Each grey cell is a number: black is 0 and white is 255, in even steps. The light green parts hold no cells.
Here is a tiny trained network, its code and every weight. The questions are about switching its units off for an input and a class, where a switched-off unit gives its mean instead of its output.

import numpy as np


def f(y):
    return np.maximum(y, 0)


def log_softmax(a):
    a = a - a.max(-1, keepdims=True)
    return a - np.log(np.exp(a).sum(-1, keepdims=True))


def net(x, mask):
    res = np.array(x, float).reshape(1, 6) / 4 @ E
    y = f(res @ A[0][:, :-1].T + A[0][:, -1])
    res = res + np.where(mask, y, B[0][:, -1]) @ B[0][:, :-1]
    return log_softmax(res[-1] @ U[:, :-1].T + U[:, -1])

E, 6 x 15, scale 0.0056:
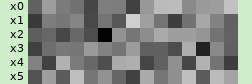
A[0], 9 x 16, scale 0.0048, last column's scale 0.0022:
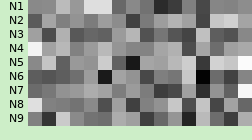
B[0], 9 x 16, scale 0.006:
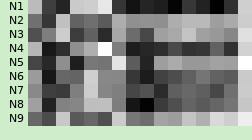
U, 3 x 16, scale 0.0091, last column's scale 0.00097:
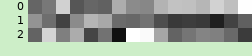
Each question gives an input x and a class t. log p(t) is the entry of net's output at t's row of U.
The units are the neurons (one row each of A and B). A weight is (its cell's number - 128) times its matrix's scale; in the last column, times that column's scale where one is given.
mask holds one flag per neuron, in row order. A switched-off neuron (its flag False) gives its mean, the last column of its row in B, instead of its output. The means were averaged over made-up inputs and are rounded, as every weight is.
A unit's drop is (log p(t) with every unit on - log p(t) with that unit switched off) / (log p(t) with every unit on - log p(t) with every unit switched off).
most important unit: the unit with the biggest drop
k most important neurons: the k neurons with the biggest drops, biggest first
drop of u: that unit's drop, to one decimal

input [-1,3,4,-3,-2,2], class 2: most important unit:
N9
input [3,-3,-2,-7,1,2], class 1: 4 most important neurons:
(N4 N9 N8 N3)
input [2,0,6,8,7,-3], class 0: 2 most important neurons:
(N9 N1)
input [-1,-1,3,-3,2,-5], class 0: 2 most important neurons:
(N1 N9)
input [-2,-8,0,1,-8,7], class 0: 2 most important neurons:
(N5 N2)
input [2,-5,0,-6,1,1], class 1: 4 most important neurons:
(N4 N8 N9 N3)
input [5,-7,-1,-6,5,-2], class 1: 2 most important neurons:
(N4 N8)
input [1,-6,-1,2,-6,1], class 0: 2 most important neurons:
(N5 N2)
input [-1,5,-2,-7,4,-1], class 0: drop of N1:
0.1
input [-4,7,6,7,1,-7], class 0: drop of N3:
0.6
